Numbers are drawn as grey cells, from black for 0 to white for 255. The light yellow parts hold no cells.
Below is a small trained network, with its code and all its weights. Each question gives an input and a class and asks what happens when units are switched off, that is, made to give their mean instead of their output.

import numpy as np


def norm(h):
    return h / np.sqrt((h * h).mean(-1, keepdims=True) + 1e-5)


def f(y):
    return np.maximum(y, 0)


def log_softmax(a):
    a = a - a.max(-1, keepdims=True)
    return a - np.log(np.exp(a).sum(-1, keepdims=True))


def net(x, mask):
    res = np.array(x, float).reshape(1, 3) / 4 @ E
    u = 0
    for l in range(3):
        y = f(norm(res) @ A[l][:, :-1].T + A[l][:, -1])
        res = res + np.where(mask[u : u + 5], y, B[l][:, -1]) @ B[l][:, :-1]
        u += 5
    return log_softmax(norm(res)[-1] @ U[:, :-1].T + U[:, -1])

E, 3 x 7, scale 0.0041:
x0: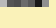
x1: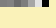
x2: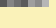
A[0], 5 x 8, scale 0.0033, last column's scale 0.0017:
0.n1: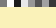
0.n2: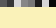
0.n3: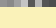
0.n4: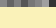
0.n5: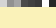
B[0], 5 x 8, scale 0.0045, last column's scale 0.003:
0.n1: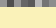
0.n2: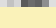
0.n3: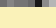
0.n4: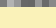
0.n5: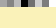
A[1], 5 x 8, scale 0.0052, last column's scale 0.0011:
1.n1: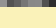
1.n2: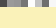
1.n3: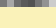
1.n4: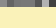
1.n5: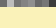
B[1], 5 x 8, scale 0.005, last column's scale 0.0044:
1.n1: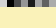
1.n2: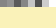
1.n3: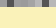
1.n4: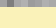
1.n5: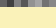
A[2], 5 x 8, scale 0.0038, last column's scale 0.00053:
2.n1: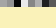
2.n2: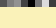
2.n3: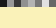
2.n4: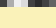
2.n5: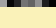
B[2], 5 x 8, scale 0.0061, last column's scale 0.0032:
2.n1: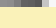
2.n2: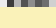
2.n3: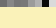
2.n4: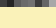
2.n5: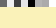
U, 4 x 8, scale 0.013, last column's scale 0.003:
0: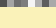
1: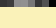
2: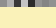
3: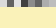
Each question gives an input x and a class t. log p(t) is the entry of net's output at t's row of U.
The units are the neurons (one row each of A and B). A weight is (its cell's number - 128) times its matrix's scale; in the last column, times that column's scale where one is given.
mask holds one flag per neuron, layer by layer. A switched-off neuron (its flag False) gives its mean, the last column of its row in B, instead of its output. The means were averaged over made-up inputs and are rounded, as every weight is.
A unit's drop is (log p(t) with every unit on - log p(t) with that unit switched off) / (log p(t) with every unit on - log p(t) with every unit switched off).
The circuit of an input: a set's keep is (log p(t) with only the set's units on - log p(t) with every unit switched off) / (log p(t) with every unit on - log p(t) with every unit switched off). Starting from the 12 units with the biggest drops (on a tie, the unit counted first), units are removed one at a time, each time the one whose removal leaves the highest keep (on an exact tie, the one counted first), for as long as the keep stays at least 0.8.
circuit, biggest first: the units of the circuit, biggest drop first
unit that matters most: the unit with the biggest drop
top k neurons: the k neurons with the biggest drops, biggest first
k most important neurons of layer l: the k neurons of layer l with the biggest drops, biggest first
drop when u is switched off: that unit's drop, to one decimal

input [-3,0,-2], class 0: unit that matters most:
0.n2
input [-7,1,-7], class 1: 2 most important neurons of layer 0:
[0.n3; 0.n5]
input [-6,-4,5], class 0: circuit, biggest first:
[2.n3; 0.n5]
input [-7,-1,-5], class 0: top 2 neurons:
[1.n2; 0.n2]
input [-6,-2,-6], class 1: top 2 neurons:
[2.n4; 0.n3]
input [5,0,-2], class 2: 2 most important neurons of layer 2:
[2.n5; 2.n2]
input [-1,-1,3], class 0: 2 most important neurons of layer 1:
[1.n1; 1.n3]
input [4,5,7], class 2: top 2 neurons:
[1.n1; 2.n5]
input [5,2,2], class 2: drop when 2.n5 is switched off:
0.1
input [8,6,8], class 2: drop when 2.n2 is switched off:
0.0
